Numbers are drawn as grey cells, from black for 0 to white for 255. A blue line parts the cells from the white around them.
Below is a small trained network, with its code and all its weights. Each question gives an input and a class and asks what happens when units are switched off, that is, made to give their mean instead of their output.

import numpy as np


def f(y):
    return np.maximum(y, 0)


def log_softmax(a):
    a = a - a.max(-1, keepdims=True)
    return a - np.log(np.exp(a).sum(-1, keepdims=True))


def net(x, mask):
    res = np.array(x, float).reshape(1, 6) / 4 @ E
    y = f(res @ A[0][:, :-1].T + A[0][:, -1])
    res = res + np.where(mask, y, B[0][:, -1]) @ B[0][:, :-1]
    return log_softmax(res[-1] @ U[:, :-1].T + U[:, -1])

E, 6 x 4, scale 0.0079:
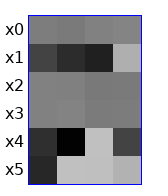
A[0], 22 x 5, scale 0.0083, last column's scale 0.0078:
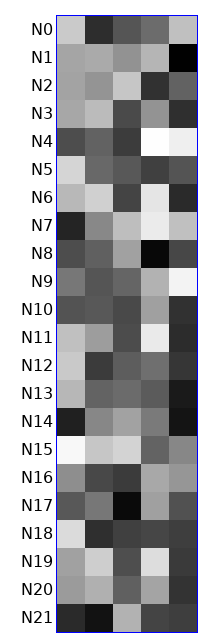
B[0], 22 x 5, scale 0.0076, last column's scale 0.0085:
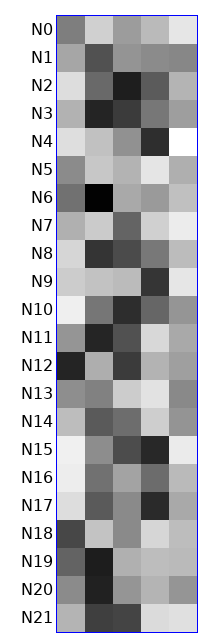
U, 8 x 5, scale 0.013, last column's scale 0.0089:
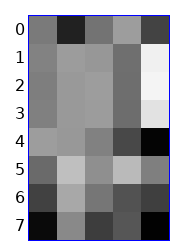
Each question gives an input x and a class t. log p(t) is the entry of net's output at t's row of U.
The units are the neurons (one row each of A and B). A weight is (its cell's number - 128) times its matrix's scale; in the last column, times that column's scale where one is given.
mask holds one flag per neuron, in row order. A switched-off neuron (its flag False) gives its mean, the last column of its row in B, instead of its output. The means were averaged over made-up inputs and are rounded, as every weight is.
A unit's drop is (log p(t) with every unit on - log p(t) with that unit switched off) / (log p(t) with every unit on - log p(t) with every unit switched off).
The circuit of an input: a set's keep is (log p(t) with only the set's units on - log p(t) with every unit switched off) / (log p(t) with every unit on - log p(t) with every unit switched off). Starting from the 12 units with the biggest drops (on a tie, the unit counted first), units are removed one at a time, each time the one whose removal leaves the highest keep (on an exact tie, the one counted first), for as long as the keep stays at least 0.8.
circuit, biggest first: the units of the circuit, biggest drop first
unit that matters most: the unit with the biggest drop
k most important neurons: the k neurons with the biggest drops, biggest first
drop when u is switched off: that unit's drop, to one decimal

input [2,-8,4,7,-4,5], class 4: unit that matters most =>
N15
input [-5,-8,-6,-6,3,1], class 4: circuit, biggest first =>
N15, N2
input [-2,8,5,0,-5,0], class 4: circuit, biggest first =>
N4, N17
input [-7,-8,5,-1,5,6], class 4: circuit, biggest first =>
N2, N15
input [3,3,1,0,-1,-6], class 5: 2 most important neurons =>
N18, N0
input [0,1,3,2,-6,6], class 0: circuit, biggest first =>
N6, N19
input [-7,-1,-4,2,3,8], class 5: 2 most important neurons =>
N7, N15
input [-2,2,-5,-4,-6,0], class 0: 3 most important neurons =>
N6, N11, N19
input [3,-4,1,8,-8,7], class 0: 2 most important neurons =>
N6, N19
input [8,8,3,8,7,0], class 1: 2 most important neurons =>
N4, N9
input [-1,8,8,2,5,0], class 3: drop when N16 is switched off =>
-0.1
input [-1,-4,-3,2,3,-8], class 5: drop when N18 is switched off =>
0.3
